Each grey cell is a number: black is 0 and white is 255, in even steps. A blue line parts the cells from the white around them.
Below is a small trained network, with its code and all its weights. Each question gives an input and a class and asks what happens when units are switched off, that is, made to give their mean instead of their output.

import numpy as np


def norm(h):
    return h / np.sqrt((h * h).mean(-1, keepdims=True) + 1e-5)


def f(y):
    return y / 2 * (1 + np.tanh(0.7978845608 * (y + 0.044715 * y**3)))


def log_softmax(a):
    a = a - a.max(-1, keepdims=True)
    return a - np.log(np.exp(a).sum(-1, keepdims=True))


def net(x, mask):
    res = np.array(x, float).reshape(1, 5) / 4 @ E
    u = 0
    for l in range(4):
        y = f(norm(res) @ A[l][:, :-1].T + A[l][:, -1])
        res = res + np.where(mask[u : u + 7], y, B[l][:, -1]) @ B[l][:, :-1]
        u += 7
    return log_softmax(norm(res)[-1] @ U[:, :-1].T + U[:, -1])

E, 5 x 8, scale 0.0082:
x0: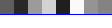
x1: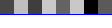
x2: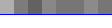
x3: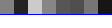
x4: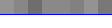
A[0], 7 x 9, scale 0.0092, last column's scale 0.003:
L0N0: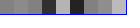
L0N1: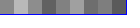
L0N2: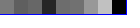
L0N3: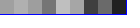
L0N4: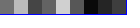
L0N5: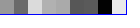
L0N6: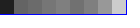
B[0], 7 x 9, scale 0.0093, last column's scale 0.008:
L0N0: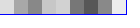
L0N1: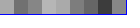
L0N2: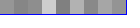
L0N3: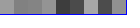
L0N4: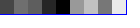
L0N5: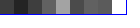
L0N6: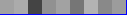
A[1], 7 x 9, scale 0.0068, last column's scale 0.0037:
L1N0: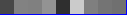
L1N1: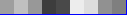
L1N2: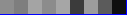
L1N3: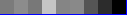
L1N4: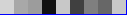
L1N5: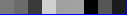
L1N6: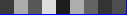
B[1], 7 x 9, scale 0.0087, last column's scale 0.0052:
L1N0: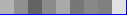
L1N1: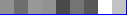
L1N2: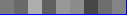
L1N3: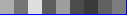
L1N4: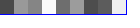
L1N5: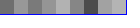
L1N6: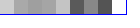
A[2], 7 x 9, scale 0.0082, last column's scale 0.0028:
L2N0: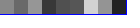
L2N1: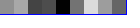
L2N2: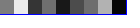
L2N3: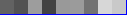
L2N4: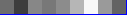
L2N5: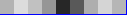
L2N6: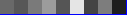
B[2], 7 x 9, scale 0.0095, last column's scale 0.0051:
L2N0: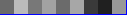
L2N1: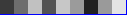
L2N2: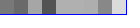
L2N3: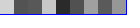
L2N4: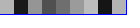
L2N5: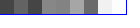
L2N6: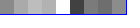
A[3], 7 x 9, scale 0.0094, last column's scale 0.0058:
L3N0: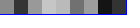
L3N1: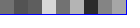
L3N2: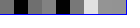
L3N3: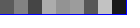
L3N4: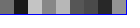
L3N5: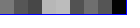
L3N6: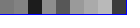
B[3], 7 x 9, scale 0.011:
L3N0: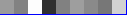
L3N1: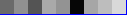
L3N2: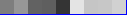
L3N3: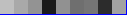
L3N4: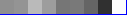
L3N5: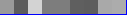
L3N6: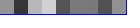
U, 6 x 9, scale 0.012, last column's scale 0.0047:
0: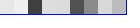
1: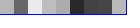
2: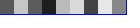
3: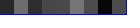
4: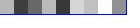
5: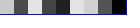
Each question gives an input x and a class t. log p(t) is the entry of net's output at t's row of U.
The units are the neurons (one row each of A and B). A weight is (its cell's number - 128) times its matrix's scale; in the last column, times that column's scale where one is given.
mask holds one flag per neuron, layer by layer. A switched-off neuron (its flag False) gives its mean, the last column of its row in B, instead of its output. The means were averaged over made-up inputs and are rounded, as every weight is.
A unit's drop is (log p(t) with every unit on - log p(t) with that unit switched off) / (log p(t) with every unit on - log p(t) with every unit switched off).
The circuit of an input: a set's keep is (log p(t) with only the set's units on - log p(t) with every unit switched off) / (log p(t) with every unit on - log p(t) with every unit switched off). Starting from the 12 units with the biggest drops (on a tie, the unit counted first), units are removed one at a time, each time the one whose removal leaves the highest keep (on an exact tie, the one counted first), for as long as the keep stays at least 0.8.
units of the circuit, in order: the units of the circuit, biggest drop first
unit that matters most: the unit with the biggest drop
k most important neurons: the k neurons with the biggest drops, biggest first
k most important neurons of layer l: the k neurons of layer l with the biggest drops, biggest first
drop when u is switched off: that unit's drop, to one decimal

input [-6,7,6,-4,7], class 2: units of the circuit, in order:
(L0N4; L2N1)
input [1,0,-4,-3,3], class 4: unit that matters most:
L0N0
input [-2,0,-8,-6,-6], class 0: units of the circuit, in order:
(L2N1; L3N0)
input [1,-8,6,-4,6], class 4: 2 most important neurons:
(L1N6; L0N2)
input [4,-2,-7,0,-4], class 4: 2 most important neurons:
(L0N5; L1N1)
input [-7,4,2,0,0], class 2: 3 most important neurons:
(L0N4; L2N1; L0N5)
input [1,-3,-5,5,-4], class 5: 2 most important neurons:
(L3N2; L0N0)
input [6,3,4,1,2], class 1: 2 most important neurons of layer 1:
(L1N3; L1N1)
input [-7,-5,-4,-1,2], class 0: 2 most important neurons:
(L0N5; L3N4)
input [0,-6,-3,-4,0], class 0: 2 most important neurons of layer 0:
(L0N0; L0N4)
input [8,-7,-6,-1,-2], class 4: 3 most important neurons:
(L0N5; L1N1; L2N5)
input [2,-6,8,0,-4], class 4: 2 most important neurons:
(L0N5; L2N5)
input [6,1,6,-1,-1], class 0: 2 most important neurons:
(L0N5; L0N4)
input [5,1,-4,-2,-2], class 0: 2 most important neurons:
(L0N4; L0N5)
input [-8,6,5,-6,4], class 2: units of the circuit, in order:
(L0N4)
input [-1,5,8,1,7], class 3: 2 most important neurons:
(L0N4; L2N1)
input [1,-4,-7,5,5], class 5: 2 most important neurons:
(L3N2; L1N6)
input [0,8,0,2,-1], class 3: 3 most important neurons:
(L0N4; L0N0; L1N4)
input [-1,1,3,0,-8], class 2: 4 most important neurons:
(L0N4; L2N1; L0N5; L1N1)
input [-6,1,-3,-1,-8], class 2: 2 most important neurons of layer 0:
(L0N4; L0N5)
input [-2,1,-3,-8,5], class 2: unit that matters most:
L2N2
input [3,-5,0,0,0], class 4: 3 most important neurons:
(L0N5; L1N1; L2N5)
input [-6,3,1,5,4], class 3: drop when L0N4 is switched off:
1.0
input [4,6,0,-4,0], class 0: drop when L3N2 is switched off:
0.0
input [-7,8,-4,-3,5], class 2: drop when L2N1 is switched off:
0.3
